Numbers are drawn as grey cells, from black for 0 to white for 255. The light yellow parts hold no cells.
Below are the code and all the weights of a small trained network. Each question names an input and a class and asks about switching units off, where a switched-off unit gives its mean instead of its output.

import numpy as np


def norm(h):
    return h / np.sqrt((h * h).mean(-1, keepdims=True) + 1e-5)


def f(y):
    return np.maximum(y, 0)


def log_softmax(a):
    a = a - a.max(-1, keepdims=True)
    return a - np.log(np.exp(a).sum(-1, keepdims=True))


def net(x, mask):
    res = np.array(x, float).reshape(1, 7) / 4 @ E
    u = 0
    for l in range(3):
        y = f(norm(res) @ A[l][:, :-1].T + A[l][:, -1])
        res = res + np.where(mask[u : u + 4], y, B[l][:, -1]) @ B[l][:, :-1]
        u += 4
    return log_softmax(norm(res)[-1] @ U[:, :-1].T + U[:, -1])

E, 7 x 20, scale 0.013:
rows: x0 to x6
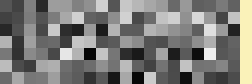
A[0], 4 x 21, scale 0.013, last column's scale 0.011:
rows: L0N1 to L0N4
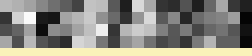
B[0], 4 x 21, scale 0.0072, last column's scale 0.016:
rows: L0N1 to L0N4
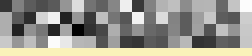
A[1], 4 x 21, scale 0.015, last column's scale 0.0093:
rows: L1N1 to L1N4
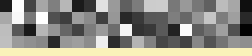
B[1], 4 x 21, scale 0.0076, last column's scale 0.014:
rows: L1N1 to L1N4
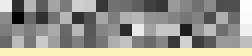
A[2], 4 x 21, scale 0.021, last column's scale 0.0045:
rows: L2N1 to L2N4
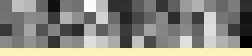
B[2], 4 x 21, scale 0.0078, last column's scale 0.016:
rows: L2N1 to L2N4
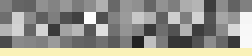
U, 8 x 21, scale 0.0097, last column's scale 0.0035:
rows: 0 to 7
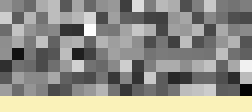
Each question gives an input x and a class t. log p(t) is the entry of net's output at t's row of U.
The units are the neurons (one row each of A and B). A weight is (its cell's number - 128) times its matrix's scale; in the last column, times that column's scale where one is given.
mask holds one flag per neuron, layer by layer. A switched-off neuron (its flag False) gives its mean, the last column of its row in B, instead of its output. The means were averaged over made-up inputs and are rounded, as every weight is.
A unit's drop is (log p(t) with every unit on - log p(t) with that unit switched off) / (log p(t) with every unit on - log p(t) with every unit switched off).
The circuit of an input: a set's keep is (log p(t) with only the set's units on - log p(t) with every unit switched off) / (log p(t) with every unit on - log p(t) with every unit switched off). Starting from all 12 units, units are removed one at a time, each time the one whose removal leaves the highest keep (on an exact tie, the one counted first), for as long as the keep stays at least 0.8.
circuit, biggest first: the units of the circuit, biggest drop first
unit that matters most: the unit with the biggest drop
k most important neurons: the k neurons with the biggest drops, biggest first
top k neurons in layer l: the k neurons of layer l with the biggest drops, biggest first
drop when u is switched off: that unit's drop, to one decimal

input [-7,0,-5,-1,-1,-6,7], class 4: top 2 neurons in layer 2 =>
L2N4; L2N3
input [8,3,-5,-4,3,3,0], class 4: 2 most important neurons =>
L0N3; L2N3
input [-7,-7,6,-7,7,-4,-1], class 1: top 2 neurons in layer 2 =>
L2N2; L2N3
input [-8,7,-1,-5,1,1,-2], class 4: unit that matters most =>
L1N2
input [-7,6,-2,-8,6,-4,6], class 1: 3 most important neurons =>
L1N1; L0N1; L2N4
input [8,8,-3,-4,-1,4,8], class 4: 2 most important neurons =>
L0N3; L0N1
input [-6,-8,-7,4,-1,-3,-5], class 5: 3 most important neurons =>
L0N1; L2N3; L0N3
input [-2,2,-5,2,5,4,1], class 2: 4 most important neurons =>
L2N2; L0N2; L2N3; L1N1
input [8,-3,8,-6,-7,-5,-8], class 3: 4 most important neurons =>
L2N3; L2N2; L1N2; L1N3
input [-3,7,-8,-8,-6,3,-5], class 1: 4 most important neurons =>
L1N1; L0N1; L2N3; L2N2
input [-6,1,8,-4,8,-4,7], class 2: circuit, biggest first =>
L2N2; L2N4
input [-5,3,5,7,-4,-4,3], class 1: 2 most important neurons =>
L0N4; L2N2
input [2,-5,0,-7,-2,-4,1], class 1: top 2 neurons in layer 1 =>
L1N1; L1N3
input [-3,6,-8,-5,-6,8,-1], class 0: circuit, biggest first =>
L1N3; L0N1
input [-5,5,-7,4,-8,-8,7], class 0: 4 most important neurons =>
L0N2; L2N2; L2N4; L0N1
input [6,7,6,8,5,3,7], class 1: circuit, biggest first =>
L0N4; L2N4
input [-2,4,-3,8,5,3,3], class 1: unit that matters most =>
L0N4
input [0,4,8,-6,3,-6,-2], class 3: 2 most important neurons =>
L2N3; L1N3
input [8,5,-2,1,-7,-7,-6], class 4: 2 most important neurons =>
L0N3; L2N2
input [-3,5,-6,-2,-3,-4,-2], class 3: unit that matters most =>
L0N1
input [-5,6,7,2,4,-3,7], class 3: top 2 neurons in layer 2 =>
L2N3; L2N4
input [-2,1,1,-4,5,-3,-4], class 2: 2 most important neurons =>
L2N2; L1N3
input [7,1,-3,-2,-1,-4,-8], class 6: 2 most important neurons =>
L2N4; L1N2
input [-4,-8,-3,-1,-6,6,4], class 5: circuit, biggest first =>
L0N1; L2N2
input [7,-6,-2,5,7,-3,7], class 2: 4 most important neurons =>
L2N2; L1N2; L1N1; L2N4
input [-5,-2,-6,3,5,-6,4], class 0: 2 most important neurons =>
L0N2; L2N3
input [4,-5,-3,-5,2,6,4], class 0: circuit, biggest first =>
L1N3
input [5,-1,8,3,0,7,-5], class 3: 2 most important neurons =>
L2N3; L0N2
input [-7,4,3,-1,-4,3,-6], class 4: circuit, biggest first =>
L1N2; L0N1; L2N2
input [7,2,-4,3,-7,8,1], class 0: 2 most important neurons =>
L1N3; L2N2
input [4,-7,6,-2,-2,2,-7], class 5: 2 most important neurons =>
L0N1; L2N4
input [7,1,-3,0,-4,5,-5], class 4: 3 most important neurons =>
L0N3; L0N2; L2N2
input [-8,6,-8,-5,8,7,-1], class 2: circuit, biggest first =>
L2N2; L0N1
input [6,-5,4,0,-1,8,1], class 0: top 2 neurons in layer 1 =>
L1N3; L1N2
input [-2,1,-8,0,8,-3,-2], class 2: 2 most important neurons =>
L2N2; L2N3
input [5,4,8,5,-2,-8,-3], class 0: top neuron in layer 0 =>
L0N2
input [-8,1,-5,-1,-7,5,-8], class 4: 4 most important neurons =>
L1N2; L2N2; L2N4; L2N3
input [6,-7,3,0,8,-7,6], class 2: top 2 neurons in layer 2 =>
L2N2; L2N4
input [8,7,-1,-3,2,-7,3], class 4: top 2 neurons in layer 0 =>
L0N3; L0N1
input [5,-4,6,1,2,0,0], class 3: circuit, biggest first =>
L2N3
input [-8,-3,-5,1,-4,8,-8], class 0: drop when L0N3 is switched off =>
0.2
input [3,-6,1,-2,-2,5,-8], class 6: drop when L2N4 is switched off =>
1.2
